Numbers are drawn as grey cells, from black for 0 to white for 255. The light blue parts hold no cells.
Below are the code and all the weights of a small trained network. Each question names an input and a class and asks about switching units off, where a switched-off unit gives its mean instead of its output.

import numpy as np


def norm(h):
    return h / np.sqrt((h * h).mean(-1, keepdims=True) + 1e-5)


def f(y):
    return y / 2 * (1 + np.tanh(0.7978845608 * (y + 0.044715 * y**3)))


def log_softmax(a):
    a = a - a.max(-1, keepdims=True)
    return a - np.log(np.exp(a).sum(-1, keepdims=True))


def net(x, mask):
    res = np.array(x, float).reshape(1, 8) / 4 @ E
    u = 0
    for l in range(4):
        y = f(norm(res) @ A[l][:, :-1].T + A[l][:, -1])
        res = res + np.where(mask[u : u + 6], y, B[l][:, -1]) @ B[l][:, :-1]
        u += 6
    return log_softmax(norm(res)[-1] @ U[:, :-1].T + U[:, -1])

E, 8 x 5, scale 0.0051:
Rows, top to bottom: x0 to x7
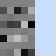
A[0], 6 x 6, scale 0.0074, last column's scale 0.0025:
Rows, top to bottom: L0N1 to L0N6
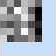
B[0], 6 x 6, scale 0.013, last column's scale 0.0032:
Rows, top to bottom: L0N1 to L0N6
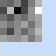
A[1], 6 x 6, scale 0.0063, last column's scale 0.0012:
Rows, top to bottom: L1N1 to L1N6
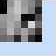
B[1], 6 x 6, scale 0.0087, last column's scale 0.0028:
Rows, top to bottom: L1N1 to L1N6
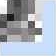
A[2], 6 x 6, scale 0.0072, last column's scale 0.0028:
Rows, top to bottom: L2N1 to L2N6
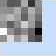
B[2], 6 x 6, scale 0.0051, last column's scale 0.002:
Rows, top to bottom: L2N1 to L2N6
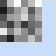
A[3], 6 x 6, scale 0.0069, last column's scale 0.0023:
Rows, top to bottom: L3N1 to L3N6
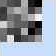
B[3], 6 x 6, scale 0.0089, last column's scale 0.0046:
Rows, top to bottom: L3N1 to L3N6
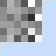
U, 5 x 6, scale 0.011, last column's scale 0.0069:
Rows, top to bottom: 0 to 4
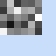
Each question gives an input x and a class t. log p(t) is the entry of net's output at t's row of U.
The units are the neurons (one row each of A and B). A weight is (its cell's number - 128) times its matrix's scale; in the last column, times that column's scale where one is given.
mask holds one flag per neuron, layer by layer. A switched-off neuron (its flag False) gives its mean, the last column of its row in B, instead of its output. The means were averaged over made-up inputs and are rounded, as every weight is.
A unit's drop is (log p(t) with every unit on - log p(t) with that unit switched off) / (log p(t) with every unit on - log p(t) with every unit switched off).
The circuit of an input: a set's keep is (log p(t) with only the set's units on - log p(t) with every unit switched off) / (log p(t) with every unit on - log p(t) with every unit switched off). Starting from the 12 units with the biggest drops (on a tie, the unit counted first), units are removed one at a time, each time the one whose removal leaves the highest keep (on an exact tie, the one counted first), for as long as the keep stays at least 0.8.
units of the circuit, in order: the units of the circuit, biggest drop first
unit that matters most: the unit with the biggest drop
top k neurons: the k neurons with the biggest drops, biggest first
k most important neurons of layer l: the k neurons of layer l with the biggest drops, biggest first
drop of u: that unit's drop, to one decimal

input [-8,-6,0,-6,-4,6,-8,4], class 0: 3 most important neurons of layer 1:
[L1N6 L1N1 L1N2]
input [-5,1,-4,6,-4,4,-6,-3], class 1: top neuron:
[L0N2]
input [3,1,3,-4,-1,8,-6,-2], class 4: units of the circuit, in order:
[L1N1 L1N2]
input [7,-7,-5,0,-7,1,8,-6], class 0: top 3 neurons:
[L0N2 L1N3 L3N6]
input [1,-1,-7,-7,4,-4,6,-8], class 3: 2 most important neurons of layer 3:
[L3N6 L3N2]
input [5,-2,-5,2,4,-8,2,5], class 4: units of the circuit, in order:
[L0N6 L3N3 L3N4]
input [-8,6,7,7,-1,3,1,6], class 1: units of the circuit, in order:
[L0N2 L3N5 L3N1]
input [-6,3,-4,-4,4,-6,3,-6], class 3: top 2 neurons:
[L0N2 L3N6]
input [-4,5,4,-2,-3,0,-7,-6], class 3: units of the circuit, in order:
[L0N2 L0N1]
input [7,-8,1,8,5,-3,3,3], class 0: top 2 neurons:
[L0N2 L1N4]
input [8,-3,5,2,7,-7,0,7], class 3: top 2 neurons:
[L1N3 L3N6]
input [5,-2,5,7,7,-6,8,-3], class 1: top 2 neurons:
[L1N1 L1N2]
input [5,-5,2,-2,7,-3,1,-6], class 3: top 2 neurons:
[L0N5 L0N3]
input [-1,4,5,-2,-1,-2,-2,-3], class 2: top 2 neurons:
[L0N2 L3N3]
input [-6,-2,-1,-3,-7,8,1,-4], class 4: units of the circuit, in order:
[L1N1]
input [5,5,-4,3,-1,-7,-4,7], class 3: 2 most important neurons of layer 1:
[L1N3 L1N1]
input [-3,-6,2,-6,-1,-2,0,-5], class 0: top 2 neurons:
[L0N2 L1N6]
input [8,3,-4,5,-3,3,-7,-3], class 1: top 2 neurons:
[L0N2 L1N3]
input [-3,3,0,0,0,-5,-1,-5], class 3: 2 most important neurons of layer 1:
[L1N1 L1N2]
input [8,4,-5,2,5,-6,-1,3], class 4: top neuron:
[L0N2]
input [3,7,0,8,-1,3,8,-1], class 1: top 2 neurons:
[L0N2 L0N4]
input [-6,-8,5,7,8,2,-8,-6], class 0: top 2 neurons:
[L0N2 L1N4]
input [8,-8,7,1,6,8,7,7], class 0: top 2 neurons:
[L0N2 L0N5]
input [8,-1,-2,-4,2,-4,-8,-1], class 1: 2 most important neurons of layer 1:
[L1N1 L1N2]
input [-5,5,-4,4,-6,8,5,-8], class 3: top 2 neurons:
[L0N2 L0N5]
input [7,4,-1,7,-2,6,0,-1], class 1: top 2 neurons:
[L0N2 L2N1]
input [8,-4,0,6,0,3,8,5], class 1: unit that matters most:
L0N4
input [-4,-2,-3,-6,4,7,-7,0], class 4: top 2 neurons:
[L1N1 L1N2]
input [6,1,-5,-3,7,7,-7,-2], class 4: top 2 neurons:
[L1N1 L0N2]
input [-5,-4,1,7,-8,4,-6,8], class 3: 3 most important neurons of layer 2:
[L2N3 L2N2 L2N5]
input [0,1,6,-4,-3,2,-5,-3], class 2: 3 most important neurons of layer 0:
[L0N2 L0N6 L0N3]
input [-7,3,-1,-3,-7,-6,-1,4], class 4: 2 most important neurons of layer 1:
[L1N6 L1N3]
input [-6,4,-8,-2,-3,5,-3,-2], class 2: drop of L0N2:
0.3
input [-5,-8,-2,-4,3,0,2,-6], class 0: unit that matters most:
L0N2
